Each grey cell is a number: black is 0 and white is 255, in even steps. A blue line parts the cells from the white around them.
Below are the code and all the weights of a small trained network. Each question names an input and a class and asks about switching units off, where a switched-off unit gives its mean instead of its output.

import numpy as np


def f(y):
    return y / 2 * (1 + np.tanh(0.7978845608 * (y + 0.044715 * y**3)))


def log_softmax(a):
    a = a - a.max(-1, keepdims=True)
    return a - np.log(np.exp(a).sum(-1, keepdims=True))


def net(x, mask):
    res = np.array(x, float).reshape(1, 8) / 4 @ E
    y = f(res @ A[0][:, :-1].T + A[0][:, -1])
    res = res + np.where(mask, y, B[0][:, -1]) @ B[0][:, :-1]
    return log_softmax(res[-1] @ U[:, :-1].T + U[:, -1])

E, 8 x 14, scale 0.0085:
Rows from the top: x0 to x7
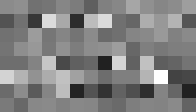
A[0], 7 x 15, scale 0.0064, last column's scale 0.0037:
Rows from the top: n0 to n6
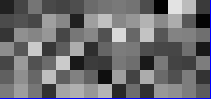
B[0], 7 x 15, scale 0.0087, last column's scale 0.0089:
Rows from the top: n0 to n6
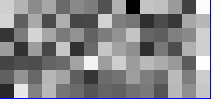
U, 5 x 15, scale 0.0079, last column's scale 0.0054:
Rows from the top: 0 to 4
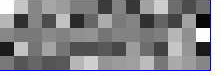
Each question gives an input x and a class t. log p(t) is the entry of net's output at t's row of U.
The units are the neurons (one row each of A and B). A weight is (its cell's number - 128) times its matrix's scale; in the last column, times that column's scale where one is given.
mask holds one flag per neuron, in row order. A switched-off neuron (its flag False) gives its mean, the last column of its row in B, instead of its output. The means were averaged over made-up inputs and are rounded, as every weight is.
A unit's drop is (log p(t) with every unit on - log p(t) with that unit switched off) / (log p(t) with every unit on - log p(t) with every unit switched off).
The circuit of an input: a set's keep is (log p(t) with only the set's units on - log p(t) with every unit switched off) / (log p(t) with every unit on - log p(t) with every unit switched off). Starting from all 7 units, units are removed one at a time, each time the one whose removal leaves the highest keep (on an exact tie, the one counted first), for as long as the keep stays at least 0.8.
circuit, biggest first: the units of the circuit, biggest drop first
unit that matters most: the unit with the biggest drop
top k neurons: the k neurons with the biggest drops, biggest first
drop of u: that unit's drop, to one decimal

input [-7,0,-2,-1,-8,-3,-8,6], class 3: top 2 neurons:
[n6, n4]
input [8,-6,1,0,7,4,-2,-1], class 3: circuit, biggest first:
[n5, n0]
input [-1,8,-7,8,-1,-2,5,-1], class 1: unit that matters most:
n1
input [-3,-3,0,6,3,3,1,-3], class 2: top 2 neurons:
[n0, n1]
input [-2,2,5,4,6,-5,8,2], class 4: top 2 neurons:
[n4, n6]
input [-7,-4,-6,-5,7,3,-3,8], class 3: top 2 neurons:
[n5, n0]
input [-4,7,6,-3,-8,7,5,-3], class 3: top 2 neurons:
[n6, n0]
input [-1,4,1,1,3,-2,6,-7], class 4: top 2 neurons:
[n4, n3]
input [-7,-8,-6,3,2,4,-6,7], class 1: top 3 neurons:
[n3, n0, n4]
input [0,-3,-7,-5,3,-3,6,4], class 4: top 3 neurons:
[n4, n6, n1]
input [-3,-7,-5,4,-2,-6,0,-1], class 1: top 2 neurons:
[n3, n4]
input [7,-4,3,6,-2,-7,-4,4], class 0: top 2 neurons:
[n0, n4]
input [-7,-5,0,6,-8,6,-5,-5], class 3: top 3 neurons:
[n6, n0, n4]
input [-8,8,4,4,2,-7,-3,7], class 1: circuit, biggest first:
[n1]
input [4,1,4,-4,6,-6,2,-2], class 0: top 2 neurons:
[n0, n6]
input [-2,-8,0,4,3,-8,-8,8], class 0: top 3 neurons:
[n0, n4, n1]
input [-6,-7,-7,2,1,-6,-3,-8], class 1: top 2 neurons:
[n3, n4]
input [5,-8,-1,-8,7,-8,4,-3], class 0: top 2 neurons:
[n0, n1]
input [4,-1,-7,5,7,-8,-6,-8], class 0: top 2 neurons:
[n0, n4]
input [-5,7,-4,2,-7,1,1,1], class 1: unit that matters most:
n1
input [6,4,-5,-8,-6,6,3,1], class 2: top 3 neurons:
[n0, n5, n6]
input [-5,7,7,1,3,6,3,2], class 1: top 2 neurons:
[n1, n0]
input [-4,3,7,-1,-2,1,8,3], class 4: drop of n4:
0.8
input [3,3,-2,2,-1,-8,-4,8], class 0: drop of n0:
0.7
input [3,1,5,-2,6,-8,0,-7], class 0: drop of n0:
1.5
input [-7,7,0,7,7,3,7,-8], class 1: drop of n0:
0.2
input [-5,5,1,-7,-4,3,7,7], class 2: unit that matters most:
n4
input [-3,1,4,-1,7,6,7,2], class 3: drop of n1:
0.0
